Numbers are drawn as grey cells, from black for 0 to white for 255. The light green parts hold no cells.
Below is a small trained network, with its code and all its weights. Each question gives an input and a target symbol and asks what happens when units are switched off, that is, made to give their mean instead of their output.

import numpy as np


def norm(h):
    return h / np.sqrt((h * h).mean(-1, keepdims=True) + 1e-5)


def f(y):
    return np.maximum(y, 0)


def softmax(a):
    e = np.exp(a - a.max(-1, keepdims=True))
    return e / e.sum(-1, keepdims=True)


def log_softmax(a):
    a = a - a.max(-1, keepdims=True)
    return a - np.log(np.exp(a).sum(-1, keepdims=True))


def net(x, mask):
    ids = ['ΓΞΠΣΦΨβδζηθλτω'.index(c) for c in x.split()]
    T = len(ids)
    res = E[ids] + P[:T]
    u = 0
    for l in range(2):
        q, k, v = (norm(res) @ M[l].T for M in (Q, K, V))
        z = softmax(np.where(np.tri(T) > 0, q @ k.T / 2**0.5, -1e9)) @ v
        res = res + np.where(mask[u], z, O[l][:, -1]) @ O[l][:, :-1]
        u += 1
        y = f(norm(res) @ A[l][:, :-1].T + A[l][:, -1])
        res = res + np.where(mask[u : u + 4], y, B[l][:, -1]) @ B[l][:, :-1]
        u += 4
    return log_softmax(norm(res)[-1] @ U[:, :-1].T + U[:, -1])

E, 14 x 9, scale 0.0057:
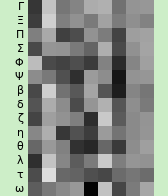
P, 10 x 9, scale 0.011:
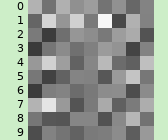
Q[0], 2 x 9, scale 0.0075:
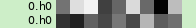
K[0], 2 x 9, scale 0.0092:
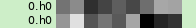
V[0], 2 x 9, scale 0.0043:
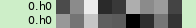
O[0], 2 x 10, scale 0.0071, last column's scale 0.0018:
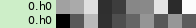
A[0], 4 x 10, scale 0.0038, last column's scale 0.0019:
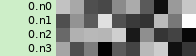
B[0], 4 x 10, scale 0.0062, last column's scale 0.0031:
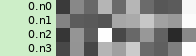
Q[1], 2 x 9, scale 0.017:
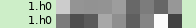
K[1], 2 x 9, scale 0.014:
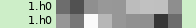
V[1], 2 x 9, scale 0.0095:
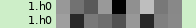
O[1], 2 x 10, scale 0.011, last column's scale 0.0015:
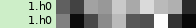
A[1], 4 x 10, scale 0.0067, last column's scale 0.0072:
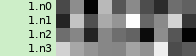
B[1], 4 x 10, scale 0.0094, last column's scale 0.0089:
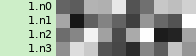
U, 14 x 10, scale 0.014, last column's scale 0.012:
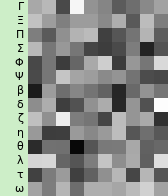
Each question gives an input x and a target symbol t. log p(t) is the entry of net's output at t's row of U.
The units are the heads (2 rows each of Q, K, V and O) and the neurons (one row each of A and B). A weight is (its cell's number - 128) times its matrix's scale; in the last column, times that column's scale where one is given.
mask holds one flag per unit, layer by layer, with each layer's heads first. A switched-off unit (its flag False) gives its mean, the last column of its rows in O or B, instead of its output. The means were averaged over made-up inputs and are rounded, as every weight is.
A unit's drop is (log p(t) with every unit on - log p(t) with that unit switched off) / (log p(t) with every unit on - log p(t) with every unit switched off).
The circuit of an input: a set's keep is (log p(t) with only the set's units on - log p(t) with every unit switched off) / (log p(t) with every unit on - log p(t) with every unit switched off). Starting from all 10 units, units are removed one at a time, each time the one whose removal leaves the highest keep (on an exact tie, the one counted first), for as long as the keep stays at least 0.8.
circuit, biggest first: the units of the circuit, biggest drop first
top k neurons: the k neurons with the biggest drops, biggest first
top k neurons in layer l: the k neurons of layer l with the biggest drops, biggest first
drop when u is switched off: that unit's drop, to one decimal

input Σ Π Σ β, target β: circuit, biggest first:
[1.h0, 1.n0]
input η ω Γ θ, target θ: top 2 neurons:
[1.n0, 1.n2]
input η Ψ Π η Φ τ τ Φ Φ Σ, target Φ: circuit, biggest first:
[1.h0]
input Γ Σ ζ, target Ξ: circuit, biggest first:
[1.h0, 0.n2, 0.h0]
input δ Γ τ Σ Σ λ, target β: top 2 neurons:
[1.n0, 0.n3]
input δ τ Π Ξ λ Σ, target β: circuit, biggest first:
[1.h0, 1.n0, 1.n1]
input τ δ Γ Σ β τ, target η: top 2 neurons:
[0.n3, 0.n2]
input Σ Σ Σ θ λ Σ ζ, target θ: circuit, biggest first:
[0.h0, 1.n2]
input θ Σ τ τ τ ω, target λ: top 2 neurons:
[1.n0, 1.n1]
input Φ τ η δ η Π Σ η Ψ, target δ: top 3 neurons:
[1.n0, 1.n1, 1.n3]
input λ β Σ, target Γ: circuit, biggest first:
[1.h0, 0.n3, 0.h0, 1.n2]
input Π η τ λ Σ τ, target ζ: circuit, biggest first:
[0.h0, 1.n3]
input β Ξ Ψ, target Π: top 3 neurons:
[1.n0, 0.n2, 0.n3]
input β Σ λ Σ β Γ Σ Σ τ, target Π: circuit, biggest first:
[1.n0]
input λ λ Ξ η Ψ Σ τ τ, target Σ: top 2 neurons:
[0.n0, 1.n1]
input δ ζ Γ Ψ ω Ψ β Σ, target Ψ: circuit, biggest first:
[1.h0, 1.n2, 0.h0]
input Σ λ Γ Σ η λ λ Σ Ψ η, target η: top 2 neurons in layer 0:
[0.n3, 0.n1]
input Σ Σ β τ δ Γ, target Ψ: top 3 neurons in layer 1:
[1.n2, 1.n1, 1.n0]
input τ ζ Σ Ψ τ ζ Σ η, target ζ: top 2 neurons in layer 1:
[1.n3, 1.n1]
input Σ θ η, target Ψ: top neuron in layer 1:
[1.n2]
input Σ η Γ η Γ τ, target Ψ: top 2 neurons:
[1.n2, 0.n3]
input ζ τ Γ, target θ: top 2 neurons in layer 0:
[0.n3, 0.n0]
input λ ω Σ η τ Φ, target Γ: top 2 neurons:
[0.n3, 1.n0]
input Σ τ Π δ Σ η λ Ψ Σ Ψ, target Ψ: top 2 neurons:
[1.n2, 0.n0]
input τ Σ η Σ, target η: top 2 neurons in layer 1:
[1.n0, 1.n1]
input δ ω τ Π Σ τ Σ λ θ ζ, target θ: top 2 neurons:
[1.n0, 0.n3]
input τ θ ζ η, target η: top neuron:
[1.n1]
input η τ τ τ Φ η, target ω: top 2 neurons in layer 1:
[1.n3, 1.n1]
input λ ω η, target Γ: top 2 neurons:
[0.n3, 1.n0]
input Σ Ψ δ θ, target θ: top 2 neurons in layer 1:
[1.n0, 1.n2]
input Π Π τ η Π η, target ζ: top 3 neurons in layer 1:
[1.n3, 1.n2, 1.n0]
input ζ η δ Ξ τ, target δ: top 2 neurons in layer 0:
[0.n3, 0.n0]
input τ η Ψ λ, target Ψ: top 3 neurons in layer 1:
[1.n2, 1.n1, 1.n0]
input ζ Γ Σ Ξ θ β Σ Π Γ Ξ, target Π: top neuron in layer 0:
[0.n0]
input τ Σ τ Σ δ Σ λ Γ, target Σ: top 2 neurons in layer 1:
[1.n1, 1.n0]
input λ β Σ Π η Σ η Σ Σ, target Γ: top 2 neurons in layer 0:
[0.n3, 0.n0]
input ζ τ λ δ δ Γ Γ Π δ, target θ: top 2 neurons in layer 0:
[0.n3, 0.n0]
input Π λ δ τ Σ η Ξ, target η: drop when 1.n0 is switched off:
0.2
